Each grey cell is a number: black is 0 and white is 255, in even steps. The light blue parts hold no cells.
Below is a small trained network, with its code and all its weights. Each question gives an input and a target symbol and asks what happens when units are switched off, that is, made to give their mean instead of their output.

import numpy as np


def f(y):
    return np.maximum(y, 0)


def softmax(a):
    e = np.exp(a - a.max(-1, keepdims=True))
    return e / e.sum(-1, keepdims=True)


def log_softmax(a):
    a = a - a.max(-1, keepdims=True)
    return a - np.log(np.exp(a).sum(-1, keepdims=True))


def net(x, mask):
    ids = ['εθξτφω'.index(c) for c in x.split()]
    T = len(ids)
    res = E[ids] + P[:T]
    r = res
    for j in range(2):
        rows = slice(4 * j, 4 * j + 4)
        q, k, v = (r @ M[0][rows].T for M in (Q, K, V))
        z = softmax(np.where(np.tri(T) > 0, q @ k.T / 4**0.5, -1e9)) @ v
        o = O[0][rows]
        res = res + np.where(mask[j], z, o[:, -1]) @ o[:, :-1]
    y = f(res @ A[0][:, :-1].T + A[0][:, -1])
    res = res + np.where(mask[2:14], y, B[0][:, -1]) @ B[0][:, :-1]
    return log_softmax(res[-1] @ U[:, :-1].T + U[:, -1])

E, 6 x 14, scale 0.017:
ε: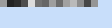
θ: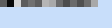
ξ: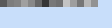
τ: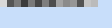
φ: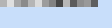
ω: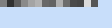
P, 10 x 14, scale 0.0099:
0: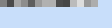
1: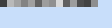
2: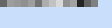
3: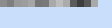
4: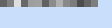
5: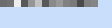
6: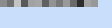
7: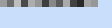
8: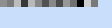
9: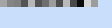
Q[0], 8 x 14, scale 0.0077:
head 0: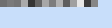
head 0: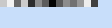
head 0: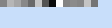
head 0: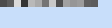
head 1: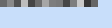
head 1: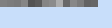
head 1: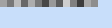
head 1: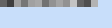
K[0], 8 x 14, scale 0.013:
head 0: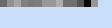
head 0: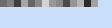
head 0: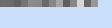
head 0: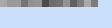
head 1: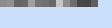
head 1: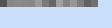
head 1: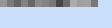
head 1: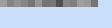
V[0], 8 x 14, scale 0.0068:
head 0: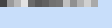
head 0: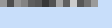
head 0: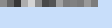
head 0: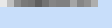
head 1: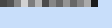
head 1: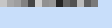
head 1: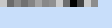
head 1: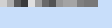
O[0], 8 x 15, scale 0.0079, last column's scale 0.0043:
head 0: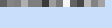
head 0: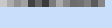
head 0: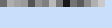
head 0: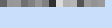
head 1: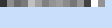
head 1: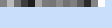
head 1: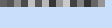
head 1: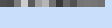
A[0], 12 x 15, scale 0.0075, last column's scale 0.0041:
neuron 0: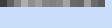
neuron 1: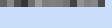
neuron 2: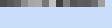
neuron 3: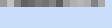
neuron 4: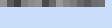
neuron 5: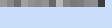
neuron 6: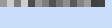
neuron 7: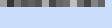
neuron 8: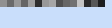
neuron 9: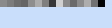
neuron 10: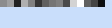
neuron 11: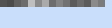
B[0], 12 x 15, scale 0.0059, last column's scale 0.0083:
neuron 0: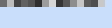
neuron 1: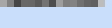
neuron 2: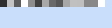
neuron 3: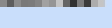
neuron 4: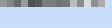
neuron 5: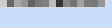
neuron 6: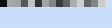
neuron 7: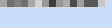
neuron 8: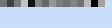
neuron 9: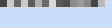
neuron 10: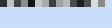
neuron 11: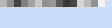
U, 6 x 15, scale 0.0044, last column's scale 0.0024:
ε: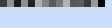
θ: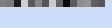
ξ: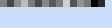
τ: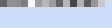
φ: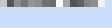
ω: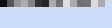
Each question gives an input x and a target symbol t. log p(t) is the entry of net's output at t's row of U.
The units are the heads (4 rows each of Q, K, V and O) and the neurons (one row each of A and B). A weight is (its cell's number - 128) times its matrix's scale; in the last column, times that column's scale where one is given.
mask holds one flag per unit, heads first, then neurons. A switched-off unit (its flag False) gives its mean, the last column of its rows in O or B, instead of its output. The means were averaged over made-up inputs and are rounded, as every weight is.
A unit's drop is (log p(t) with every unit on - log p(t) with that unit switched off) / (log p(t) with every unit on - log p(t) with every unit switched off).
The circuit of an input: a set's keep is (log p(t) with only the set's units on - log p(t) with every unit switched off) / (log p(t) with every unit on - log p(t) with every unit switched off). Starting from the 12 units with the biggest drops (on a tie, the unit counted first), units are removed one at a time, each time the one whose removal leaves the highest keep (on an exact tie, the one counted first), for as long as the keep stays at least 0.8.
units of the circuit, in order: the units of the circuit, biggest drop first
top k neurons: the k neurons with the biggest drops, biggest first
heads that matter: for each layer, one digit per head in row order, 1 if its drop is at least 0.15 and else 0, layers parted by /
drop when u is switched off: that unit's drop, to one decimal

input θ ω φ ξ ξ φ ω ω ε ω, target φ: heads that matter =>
01
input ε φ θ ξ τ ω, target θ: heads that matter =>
01
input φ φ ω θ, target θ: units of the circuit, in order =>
(head 0)
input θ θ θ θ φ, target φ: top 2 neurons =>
(neuron 2; neuron 6)
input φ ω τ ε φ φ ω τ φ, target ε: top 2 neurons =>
(neuron 1; neuron 6)
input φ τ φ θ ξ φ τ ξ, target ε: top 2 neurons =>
(neuron 6; neuron 1)
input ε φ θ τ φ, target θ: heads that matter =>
11
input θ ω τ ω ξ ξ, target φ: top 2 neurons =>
(neuron 2; neuron 3)
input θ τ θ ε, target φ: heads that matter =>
00
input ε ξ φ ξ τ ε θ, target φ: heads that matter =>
10
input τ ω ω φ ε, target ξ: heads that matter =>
01
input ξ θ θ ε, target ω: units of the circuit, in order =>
(head 0; head 1)
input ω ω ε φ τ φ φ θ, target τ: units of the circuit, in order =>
(neuron 11; head 1)
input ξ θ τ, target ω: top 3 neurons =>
(neuron 11; neuron 7; neuron 1)
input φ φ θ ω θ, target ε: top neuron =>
(neuron 7)
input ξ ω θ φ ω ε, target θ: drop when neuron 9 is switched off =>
-0.1
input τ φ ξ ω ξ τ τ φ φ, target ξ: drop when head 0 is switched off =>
0.2
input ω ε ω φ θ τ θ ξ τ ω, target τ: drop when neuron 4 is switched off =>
-0.1
